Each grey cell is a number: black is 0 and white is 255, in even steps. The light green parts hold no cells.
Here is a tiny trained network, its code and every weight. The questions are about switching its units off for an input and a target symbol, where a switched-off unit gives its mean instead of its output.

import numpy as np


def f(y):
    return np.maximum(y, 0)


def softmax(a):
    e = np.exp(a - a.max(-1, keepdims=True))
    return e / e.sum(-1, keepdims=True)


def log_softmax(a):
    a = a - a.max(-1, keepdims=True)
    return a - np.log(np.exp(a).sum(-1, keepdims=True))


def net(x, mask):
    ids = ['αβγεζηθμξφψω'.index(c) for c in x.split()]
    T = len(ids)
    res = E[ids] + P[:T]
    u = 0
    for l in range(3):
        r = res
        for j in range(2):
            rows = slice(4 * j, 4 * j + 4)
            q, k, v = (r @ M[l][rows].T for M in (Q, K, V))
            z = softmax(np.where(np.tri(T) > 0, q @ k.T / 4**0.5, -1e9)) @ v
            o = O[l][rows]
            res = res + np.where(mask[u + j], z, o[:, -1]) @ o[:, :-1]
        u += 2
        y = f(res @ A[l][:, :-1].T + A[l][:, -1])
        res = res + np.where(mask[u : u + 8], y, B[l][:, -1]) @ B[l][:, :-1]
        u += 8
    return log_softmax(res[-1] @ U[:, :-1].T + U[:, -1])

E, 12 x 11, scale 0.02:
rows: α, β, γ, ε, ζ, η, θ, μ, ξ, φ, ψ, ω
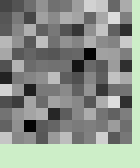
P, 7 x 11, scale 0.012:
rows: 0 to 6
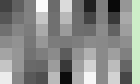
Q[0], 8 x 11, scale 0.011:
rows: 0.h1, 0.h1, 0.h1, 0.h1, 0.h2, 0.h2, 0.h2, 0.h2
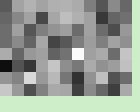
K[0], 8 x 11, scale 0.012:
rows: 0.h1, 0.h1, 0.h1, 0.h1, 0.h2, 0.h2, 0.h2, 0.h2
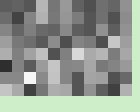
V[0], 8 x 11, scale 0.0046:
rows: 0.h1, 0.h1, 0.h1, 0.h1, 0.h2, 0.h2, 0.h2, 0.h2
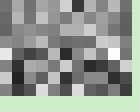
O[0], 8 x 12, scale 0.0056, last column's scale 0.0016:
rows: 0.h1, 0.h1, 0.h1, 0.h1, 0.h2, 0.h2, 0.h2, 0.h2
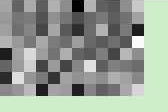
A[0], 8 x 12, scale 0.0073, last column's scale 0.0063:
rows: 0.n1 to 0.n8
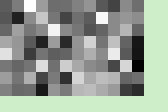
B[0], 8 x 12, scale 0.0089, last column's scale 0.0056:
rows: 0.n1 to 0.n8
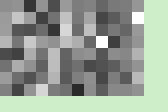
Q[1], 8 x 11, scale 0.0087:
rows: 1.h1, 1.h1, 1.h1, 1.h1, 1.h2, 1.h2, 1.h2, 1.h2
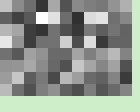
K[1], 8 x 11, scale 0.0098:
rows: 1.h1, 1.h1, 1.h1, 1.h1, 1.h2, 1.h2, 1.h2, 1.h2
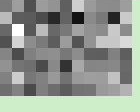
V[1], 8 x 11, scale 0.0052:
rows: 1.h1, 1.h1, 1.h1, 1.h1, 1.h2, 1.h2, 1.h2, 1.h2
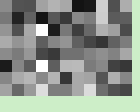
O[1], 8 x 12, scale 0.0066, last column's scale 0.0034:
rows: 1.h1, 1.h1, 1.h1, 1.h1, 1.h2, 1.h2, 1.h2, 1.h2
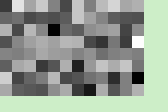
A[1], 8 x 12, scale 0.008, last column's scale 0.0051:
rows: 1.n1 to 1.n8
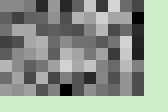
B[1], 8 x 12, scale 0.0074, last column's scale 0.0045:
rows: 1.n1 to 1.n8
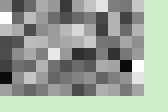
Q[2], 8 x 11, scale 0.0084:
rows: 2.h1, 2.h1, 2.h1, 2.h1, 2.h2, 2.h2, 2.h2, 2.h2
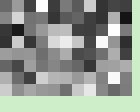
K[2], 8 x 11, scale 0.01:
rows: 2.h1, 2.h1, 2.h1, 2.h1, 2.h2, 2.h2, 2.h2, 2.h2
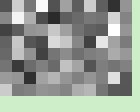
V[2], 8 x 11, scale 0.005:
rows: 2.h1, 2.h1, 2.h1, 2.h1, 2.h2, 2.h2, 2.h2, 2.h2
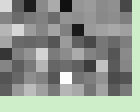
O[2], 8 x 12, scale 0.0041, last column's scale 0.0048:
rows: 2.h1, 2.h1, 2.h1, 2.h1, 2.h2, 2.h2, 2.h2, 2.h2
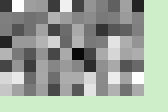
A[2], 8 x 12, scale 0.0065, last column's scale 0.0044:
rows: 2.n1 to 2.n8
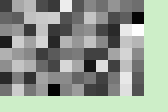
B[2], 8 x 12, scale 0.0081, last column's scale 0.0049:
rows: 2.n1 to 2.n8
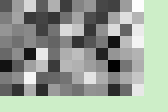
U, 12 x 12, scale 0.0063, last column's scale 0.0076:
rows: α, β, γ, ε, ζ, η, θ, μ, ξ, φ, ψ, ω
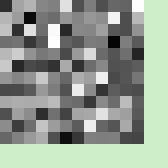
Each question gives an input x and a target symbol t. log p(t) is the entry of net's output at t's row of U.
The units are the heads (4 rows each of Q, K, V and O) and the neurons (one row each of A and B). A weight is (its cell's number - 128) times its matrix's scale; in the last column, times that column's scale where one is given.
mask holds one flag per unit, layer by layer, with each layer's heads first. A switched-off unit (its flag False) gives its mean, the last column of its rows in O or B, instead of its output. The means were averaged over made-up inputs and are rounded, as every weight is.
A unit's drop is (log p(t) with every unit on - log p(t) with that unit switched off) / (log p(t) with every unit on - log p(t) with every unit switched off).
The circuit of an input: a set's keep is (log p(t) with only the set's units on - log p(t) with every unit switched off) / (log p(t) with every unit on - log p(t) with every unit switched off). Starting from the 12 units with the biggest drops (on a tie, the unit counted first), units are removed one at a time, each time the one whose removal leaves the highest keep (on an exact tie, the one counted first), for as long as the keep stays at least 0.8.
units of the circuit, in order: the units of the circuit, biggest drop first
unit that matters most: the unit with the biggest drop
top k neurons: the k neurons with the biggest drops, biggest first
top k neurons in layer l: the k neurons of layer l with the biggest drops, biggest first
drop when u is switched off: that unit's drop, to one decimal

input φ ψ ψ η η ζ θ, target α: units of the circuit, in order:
[0.h2]
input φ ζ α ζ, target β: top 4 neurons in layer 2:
[2.n1; 2.n4; 2.n8; 2.n5]
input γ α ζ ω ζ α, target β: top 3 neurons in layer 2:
[2.n2; 2.n1; 2.n8]
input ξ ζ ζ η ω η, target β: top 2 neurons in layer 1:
[1.n1; 1.n7]
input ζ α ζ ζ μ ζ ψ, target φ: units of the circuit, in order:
[0.h2; 2.n7; 0.n2; 1.h1]
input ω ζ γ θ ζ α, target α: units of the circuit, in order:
[0.h2; 0.n2]
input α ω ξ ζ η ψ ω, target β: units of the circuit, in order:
[2.n1; 2.n8]
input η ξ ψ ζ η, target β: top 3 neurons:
[2.n2; 0.n4; 2.n1]
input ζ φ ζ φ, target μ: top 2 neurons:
[0.n5; 0.n7]
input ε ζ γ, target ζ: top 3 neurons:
[0.n2; 1.n3; 2.n1]
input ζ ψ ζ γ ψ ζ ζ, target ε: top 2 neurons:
[0.n7; 0.n5]
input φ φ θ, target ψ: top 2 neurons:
[0.n3; 1.n4]
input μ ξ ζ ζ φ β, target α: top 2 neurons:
[0.n2; 2.n1]
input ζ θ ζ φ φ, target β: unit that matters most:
2.n3
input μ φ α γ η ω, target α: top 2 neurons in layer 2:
[2.n6; 2.n7]
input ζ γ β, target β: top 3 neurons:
[2.n4; 2.n8; 2.n6]
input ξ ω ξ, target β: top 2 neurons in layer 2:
[2.n2; 2.n1]
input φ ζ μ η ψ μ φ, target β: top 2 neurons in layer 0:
[0.n7; 0.n1]
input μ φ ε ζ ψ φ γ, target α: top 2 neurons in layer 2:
[2.n4; 2.n7]
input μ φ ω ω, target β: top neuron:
[0.n7]
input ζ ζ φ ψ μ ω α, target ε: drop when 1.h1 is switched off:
0.2
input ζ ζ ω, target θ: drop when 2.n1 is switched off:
0.0
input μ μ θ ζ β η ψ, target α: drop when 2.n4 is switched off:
0.1
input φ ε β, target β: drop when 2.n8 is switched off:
0.3
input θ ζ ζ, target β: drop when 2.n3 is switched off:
-0.1
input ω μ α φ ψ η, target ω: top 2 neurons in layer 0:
[0.n2; 0.n4]
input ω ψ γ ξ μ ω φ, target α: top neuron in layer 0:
[0.n1]
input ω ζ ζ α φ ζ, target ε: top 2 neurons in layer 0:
[0.n7; 0.n5]
